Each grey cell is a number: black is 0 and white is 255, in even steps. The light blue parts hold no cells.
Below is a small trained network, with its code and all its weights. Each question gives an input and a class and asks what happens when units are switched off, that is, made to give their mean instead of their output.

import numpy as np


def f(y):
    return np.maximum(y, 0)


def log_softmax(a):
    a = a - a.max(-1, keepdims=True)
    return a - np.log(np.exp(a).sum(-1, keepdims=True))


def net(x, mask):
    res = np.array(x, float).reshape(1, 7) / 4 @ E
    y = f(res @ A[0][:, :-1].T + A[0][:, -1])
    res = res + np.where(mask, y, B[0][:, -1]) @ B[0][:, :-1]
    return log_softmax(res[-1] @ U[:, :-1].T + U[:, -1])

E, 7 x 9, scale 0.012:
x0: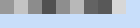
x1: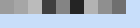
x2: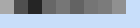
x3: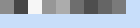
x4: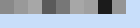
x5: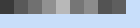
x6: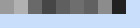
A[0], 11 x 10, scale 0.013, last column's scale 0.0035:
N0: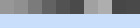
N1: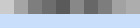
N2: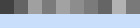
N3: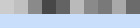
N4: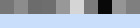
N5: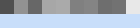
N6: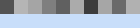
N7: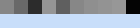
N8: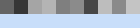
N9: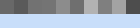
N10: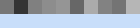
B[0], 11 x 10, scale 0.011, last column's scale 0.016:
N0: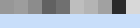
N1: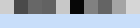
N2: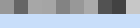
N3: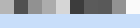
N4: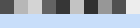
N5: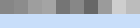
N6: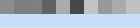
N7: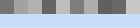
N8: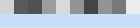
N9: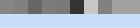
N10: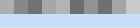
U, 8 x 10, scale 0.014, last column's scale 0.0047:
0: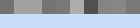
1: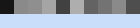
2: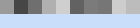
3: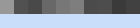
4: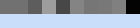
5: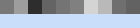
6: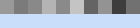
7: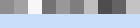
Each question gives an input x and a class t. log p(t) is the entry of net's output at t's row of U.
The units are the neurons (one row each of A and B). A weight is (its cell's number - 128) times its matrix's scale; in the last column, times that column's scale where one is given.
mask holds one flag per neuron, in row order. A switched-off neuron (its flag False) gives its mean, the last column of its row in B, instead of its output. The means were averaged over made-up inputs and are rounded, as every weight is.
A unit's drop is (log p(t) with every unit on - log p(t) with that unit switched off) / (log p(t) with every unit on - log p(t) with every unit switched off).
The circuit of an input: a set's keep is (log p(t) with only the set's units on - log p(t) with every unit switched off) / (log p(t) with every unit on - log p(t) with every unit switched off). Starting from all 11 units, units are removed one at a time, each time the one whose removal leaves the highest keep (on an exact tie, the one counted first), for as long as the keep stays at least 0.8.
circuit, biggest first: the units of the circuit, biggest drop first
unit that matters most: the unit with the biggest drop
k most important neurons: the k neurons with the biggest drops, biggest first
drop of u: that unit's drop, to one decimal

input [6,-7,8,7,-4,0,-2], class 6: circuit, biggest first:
(N4, N3)
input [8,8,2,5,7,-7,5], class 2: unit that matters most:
N3
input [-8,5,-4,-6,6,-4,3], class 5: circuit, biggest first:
(N4, N7, N0)
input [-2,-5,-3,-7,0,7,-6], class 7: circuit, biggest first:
(N7, N4)
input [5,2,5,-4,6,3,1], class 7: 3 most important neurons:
(N4, N8, N3)
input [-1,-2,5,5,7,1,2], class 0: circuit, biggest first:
(N4, N7, N3)
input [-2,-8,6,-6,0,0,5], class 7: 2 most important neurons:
(N7, N8)
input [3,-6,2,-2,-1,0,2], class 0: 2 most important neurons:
(N4, N2)
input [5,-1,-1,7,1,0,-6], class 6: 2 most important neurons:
(N8, N7)
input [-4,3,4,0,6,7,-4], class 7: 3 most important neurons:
(N8, N3, N1)
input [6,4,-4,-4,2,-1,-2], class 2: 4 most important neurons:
(N3, N0, N1, N7)
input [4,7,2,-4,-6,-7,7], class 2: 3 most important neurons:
(N3, N1, N4)
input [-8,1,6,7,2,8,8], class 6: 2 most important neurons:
(N0, N1)
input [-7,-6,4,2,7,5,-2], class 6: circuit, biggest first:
(N4)
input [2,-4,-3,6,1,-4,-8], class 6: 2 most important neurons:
(N8, N4)
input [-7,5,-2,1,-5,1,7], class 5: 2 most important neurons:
(N4, N3)
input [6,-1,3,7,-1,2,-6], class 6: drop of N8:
0.1
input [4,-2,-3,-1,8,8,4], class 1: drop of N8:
0.1
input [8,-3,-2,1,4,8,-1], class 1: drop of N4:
0.5
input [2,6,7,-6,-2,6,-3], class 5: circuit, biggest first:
(N3)
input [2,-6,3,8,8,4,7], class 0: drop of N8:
-0.1
